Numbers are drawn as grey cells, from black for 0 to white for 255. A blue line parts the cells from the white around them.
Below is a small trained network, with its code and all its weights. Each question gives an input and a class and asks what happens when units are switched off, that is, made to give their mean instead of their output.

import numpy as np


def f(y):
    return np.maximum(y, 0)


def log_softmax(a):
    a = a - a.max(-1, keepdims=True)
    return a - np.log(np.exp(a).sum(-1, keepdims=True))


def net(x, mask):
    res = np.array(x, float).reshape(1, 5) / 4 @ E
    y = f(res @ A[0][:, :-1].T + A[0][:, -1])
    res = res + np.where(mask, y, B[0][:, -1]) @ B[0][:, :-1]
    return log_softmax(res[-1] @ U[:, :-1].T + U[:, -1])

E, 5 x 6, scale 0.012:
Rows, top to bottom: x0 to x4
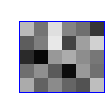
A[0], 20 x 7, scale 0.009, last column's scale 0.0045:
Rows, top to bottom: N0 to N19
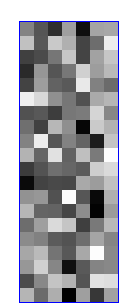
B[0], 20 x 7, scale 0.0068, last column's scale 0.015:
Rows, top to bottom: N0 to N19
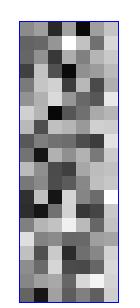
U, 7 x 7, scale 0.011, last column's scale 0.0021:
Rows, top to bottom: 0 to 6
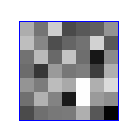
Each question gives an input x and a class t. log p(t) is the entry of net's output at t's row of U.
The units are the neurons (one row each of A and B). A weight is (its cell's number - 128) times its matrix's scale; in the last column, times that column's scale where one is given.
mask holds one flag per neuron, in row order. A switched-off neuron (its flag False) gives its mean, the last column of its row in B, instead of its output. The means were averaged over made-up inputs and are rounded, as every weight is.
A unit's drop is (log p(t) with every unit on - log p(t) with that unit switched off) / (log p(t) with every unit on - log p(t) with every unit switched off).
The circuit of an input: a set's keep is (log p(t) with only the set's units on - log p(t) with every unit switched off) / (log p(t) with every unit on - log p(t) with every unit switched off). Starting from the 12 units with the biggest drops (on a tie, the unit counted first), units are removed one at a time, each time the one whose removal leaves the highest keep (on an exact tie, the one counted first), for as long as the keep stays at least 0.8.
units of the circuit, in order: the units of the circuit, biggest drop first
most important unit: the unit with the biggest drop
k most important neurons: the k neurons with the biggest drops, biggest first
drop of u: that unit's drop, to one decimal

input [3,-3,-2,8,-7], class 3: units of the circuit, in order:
[N19; N13]
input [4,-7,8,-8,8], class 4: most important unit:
N7
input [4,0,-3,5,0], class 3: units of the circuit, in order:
[N13; N19]
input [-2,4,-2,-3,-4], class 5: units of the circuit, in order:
[N1; N13]
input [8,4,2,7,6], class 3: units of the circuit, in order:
[N19; N9]
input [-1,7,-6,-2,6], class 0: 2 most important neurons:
[N16; N17]
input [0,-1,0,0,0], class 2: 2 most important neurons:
[N18; N16]
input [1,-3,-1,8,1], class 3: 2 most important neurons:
[N13; N19]
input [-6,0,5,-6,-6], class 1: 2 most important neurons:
[N2; N6]
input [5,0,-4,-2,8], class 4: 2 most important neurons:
[N1; N8]
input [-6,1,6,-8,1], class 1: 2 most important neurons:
[N6; N0]
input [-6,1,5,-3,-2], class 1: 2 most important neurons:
[N6; N2]
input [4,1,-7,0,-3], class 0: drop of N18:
-0.1
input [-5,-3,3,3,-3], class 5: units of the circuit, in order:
[N3]
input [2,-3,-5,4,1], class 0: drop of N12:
0.2
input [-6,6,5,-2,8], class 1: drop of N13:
0.0
